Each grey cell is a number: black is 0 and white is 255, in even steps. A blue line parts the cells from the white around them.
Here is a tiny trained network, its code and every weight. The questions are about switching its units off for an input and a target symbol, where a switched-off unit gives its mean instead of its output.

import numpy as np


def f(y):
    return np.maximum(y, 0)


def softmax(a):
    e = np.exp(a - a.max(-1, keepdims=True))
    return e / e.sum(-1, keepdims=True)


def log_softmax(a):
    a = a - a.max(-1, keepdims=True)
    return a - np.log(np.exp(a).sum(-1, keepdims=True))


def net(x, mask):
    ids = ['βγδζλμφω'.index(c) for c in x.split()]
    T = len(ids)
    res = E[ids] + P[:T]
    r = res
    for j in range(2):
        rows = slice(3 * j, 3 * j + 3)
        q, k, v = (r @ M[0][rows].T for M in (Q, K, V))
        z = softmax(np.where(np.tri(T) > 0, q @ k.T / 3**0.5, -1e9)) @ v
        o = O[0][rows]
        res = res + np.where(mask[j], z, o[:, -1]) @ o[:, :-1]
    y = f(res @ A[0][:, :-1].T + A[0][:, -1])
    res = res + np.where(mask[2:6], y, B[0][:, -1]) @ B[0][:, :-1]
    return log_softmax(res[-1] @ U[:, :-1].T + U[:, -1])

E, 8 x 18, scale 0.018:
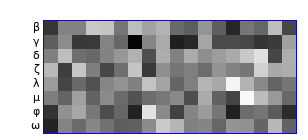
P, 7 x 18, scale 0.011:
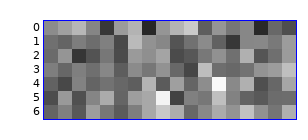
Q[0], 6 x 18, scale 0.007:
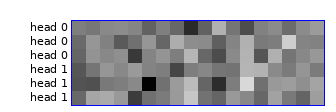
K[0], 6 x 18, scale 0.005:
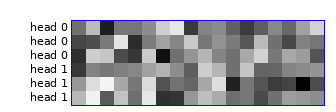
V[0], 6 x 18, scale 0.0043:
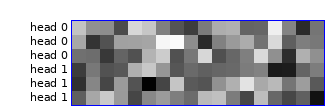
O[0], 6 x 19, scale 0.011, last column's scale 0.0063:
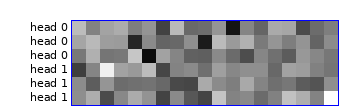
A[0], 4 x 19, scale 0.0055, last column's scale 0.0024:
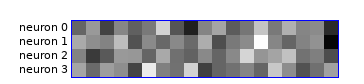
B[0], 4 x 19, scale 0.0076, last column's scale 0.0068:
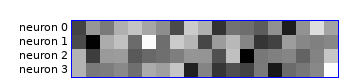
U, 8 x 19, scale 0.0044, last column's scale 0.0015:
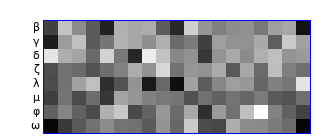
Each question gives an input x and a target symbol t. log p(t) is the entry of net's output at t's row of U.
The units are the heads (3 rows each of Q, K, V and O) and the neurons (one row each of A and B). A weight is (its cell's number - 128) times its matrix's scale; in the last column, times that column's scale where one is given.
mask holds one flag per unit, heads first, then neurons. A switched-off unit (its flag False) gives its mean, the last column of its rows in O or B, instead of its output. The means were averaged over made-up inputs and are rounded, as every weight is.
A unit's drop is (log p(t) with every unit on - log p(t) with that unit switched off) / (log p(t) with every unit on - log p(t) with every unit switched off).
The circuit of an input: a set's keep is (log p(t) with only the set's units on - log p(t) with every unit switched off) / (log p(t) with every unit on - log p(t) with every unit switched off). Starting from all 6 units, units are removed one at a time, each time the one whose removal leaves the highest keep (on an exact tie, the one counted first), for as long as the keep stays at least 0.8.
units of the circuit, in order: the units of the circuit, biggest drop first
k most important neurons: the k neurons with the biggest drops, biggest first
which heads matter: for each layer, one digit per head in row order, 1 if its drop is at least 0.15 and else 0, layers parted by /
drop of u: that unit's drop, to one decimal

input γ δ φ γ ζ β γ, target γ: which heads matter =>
01
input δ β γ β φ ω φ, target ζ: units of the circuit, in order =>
[head 0; neuron 3]
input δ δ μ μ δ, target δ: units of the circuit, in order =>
[head 0; head 1]
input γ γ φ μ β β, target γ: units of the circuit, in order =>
[head 1]
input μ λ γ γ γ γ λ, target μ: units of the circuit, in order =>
[head 1; neuron 2]
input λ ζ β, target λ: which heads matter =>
10
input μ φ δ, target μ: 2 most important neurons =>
[neuron 3; neuron 2]
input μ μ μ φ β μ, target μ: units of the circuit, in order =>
[head 1; head 0; neuron 3]
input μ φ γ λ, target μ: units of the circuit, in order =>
[head 1; head 0; neuron 3; neuron 2]
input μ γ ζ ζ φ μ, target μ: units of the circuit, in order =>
[head 0; head 1; neuron 3]
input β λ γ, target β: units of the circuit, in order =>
[head 0; head 1]
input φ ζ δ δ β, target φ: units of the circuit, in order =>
[head 1; head 0]
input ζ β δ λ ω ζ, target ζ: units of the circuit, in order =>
[head 0; head 1; neuron 3]
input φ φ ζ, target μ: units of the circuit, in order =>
[head 0; neuron 3]
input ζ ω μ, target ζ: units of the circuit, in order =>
[head 0; head 1]
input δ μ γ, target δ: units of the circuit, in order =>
[head 0]
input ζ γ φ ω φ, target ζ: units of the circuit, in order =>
[head 0; neuron 3; head 1]
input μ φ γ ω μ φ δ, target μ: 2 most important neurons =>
[neuron 2; neuron 3]
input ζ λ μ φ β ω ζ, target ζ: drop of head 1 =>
0.3
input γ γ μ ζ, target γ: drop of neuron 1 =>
0.0
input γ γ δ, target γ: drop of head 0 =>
0.1
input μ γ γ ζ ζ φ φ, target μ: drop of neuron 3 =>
0.3
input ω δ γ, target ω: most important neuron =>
[neuron 3]
